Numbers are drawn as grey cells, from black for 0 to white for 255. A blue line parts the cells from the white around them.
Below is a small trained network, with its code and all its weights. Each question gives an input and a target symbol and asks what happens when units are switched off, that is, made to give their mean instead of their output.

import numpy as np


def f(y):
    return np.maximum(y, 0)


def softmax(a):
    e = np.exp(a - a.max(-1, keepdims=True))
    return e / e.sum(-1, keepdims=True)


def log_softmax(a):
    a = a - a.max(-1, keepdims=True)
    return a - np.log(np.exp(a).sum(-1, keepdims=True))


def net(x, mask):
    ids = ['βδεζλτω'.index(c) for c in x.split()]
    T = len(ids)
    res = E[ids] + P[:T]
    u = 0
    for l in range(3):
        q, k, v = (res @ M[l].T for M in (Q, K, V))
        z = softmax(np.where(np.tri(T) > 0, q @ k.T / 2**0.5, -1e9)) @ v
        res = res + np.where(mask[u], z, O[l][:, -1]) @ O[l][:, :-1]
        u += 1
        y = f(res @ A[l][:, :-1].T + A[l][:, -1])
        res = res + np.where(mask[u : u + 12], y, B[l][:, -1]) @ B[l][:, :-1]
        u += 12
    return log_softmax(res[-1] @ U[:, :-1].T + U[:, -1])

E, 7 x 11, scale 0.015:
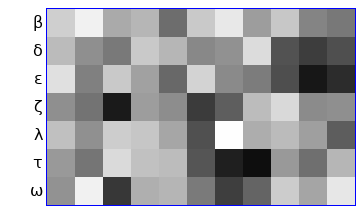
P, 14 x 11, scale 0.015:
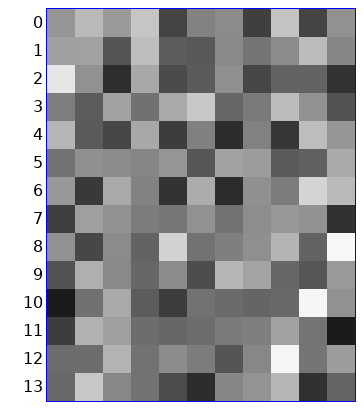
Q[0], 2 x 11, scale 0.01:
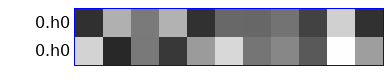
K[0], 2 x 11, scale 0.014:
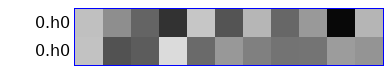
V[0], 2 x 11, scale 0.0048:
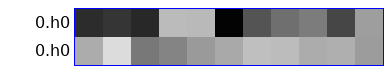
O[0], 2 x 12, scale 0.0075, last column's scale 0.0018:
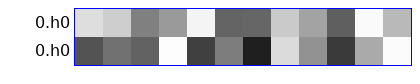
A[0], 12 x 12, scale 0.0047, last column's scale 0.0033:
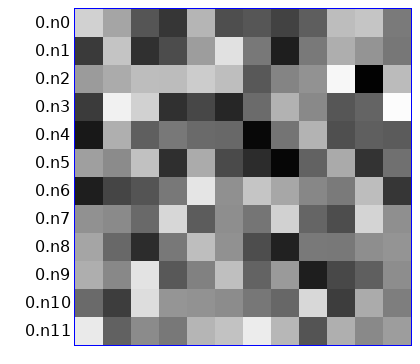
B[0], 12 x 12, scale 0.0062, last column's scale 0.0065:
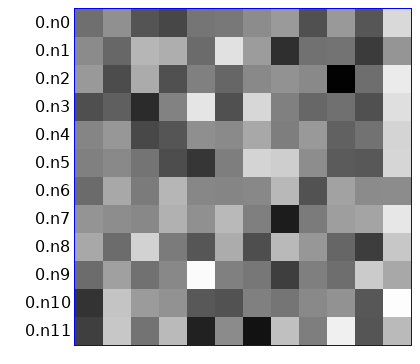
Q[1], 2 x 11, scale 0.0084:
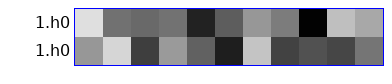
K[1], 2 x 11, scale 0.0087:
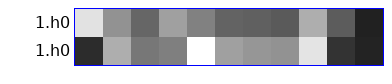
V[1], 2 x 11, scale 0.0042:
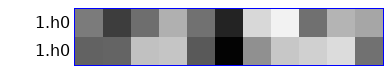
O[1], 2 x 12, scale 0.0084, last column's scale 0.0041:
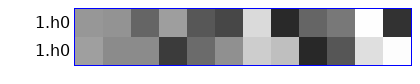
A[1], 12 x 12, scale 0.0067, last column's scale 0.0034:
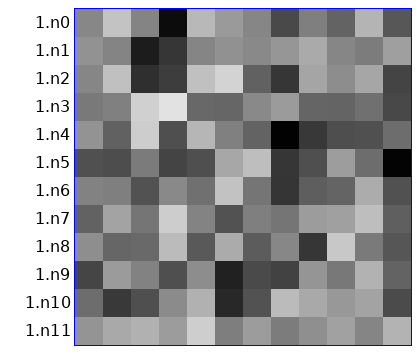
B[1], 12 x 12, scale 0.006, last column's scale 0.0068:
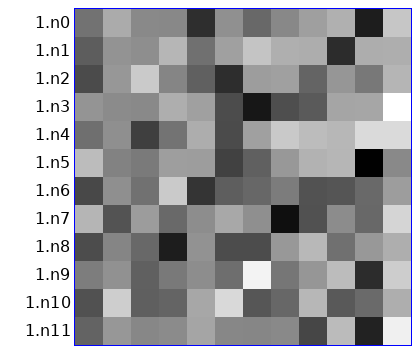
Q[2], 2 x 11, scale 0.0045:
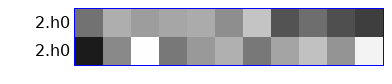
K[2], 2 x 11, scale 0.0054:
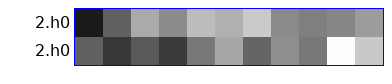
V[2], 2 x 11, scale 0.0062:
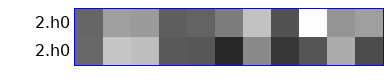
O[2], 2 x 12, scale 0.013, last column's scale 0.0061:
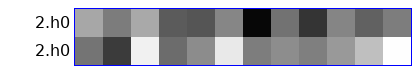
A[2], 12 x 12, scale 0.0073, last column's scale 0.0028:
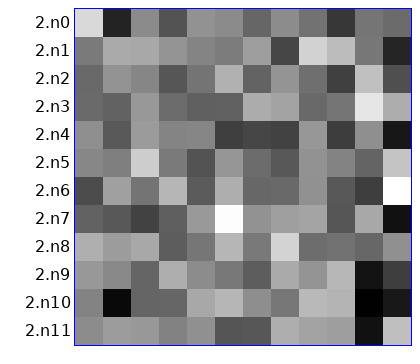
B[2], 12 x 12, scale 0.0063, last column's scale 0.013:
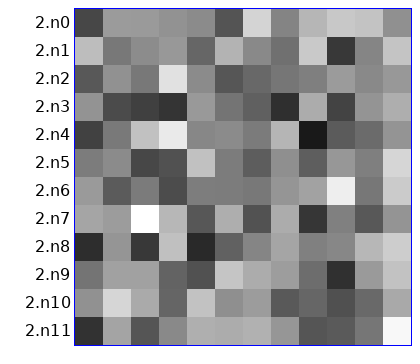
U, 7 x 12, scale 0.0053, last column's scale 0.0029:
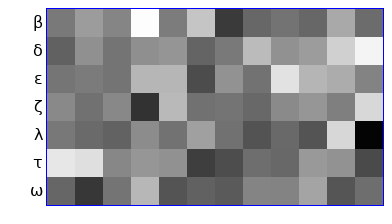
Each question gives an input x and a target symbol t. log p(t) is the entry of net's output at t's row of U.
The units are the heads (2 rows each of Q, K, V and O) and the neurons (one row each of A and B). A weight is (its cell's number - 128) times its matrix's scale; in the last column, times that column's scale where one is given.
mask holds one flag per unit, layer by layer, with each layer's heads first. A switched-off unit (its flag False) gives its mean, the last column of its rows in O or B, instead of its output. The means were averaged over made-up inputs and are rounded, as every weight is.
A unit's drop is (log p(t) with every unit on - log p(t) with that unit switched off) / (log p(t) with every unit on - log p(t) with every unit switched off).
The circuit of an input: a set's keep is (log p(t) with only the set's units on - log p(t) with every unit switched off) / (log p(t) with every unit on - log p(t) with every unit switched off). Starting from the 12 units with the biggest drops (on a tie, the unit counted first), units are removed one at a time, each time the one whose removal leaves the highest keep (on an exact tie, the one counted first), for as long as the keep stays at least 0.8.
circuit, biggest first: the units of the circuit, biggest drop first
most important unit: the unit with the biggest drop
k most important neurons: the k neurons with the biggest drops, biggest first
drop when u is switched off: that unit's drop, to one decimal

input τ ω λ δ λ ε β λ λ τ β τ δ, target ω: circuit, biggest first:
0.h0
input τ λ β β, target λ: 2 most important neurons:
2.n3; 0.n11
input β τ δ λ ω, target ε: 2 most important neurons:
1.n2; 1.n8
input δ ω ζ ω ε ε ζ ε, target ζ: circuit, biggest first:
0.h0; 2.n10; 2.n6
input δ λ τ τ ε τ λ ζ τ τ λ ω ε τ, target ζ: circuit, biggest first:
1.n9; 0.n3; 2.h0; 2.n8
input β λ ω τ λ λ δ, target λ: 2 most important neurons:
2.n3; 0.n4
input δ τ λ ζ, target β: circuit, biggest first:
2.n7; 1.n10
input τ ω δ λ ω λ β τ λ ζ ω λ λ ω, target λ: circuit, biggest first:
1.h0; 0.h0; 2.n3
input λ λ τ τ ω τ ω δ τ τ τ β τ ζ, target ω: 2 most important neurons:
2.n6; 1.n1
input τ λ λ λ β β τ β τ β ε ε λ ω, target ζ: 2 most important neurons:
0.n3; 2.n6
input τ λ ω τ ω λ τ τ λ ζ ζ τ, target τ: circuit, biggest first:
1.h0; 0.h0; 2.h0; 2.n11
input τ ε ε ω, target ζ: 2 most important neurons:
2.n6; 2.n10
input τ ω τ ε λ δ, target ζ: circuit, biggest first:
0.h0; 1.h0; 2.n10
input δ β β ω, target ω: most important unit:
0.h0
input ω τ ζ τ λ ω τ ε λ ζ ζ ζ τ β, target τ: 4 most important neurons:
0.n3; 0.n4; 1.n1; 1.n10
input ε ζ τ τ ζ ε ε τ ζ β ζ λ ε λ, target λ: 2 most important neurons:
0.n3; 2.n3
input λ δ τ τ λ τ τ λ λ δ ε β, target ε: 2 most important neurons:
0.n3; 0.n11
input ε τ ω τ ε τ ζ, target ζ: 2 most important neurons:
2.n10; 2.n6
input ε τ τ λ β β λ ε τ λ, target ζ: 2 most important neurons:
0.n3; 2.n10
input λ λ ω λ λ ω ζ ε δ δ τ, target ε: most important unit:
1.n9
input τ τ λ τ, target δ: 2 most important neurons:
2.n8; 0.n5
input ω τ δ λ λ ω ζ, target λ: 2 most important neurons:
2.n3; 0.n11
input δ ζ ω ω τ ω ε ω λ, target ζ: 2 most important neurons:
2.n10; 2.n8
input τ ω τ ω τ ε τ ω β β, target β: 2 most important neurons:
0.n7; 0.n4
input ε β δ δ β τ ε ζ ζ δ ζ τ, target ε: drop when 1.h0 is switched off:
0.4
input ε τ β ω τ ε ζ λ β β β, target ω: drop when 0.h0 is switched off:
0.6
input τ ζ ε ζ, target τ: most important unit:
2.h0
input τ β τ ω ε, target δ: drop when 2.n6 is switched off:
-0.1
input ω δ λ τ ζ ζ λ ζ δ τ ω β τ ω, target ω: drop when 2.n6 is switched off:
0.1
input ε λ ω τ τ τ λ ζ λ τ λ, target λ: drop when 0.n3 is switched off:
0.0
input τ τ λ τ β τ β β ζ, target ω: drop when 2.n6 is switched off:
0.2
